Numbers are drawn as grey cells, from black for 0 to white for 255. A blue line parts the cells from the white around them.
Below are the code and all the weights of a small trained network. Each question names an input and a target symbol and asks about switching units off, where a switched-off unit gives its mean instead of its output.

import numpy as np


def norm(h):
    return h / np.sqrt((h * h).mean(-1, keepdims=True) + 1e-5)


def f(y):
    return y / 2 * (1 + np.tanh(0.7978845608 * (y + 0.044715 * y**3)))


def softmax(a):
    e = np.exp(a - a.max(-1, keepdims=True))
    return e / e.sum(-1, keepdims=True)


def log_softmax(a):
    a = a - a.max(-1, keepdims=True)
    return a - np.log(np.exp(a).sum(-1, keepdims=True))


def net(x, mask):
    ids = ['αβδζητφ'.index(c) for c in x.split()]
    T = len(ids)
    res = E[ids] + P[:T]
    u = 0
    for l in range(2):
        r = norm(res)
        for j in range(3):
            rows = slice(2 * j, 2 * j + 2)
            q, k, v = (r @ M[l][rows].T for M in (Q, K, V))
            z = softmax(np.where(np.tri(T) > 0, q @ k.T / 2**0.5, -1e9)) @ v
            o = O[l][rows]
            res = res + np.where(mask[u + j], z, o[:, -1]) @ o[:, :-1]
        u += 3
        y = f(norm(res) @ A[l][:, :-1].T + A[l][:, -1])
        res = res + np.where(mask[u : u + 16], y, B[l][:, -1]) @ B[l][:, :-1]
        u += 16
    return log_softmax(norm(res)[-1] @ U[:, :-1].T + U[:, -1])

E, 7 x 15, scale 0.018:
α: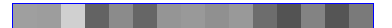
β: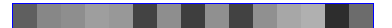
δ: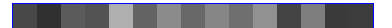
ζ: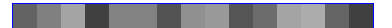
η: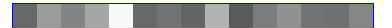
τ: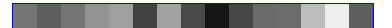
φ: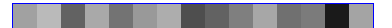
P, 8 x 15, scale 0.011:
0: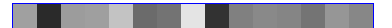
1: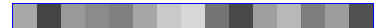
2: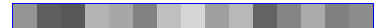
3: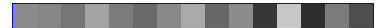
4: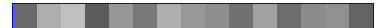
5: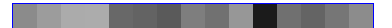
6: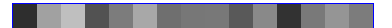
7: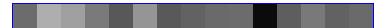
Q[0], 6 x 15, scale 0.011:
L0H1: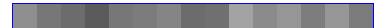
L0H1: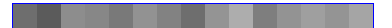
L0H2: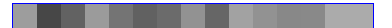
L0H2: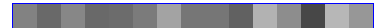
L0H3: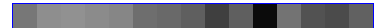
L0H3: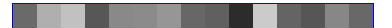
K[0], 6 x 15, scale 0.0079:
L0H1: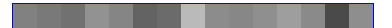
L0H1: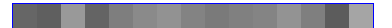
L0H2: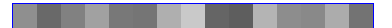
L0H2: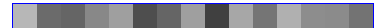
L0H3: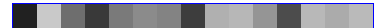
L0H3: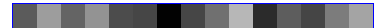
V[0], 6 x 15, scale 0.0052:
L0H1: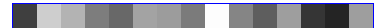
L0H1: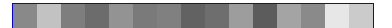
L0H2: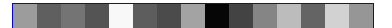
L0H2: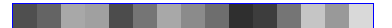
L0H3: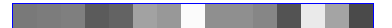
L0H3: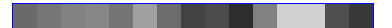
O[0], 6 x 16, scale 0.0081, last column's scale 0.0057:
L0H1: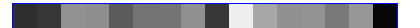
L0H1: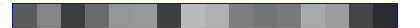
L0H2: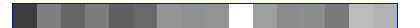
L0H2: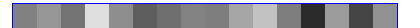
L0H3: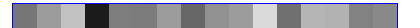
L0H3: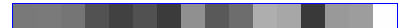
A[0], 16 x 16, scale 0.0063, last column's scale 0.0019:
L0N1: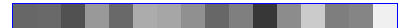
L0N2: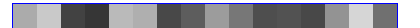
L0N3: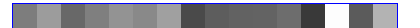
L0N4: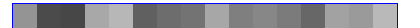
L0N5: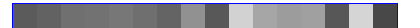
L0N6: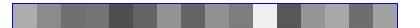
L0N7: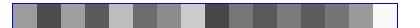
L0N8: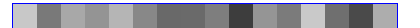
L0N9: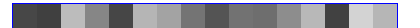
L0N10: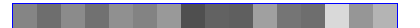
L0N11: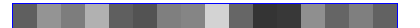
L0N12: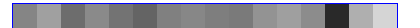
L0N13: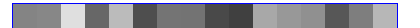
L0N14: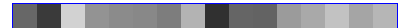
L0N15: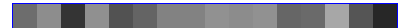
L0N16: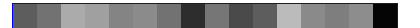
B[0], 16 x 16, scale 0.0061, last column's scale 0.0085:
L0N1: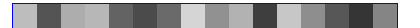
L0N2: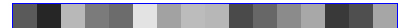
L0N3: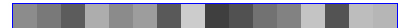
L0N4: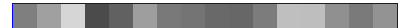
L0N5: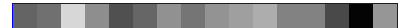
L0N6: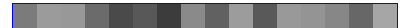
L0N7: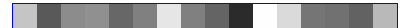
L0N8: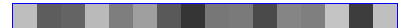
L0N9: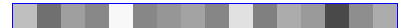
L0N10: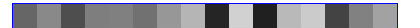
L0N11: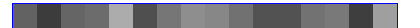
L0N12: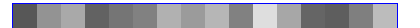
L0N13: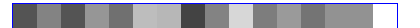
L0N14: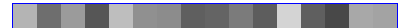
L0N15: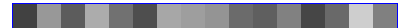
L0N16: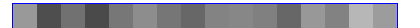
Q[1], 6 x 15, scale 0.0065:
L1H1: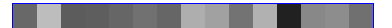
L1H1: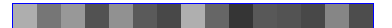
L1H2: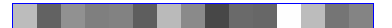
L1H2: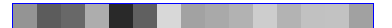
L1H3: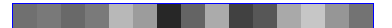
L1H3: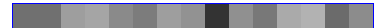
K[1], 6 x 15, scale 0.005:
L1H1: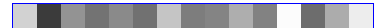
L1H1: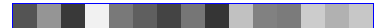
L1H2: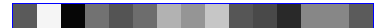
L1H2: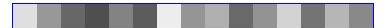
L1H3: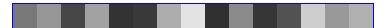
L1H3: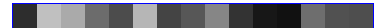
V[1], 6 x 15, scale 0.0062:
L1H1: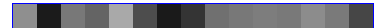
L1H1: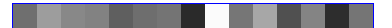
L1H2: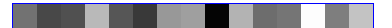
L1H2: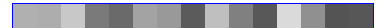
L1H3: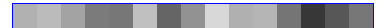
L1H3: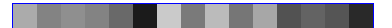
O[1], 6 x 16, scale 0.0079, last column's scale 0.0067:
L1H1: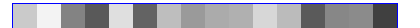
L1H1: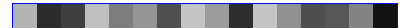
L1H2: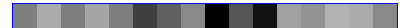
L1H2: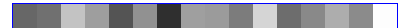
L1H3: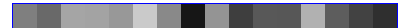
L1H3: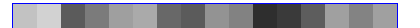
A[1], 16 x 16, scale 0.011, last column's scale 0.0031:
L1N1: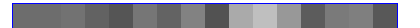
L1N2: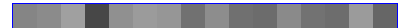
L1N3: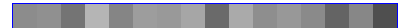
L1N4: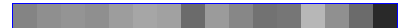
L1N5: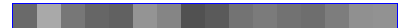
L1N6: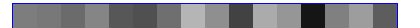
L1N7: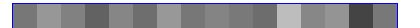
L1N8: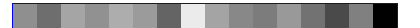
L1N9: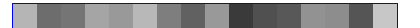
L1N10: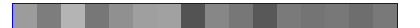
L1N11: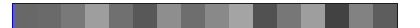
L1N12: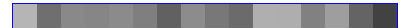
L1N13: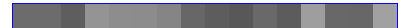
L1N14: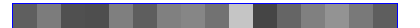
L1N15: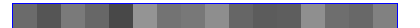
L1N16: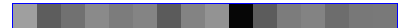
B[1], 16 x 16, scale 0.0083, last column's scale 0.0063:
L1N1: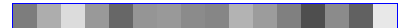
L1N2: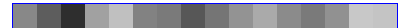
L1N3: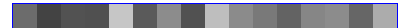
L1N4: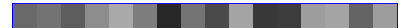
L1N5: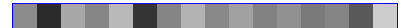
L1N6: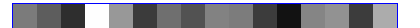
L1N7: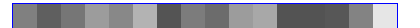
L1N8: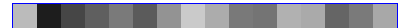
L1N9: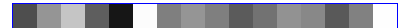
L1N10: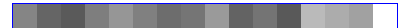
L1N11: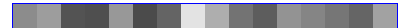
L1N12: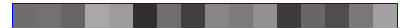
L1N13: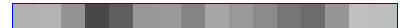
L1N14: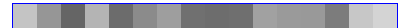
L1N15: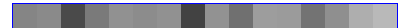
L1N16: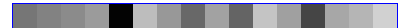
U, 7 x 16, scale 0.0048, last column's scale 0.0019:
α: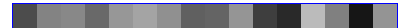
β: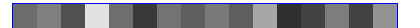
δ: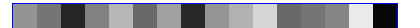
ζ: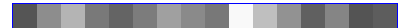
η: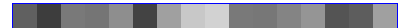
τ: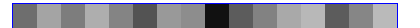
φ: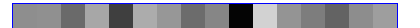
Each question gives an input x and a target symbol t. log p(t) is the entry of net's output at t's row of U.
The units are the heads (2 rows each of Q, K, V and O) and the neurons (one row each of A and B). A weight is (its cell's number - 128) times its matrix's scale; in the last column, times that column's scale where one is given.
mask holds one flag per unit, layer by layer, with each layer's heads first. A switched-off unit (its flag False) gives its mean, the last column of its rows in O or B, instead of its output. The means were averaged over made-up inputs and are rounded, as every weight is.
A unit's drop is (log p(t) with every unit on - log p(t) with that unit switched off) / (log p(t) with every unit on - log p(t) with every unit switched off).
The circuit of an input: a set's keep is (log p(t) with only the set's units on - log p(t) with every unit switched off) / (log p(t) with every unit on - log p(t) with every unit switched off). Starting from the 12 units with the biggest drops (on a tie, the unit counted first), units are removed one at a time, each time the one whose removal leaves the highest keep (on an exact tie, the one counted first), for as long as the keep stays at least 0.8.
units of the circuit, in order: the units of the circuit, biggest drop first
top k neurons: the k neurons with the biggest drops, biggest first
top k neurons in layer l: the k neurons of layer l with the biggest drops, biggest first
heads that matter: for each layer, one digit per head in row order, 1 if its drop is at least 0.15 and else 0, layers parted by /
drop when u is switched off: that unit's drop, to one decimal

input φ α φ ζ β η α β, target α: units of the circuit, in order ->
[L0H3, L1N4]
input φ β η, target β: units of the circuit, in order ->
[L0H3, L1N6]
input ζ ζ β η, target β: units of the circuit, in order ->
[L1N6, L0H3]
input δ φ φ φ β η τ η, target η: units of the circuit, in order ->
[L0N2, L1N8]
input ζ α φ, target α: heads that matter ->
111 / 001
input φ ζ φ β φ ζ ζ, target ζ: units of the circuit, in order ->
[L0H1, L1N1]
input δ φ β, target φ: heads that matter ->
011 / 101
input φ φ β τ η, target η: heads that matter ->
100 / 001
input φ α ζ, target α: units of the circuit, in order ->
[L1H3, L1N4]
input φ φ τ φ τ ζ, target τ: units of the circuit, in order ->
[L0N3, L1H2, L0N10]
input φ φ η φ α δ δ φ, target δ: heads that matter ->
110 / 100
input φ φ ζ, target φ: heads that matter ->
010 / 101
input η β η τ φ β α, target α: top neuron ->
[L0N13]
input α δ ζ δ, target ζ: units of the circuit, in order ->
[L0H3, L1N1]
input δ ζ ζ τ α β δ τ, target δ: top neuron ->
[L0N14]
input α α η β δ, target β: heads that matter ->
101 / 100
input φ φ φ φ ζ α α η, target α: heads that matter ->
101 / 001
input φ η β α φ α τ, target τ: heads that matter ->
100 / 000
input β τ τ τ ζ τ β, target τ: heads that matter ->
100 / 111
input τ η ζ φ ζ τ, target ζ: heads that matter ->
001 / 010
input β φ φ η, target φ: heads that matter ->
000 / 101
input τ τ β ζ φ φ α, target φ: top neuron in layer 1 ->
[L1N15]
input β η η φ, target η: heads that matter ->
101 / 000
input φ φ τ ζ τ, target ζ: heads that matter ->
101 / 010
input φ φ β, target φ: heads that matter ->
010 / 101
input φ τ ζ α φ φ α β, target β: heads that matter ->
010 / 101
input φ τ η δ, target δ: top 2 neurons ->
[L1N14, L1N15]
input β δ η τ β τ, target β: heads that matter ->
101 / 110
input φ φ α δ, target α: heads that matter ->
101 / 001
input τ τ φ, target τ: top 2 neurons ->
[L0N3, L0N10]
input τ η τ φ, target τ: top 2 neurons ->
[L0N3, L0N13]
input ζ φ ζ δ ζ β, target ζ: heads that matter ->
101 / 000
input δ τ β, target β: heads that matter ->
000 / 001
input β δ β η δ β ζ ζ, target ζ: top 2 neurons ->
[L1N1, L0N13]
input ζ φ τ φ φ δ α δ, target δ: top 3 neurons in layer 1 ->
[L1N14, L1N15, L1N9]
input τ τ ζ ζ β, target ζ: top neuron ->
[L0N7]
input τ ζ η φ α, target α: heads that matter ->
000 / 100
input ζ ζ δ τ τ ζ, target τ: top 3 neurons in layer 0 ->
[L0N3, L0N10, L0N6]
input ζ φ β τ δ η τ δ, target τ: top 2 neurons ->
[L0N3, L1N14]
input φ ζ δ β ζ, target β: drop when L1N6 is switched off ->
0.3
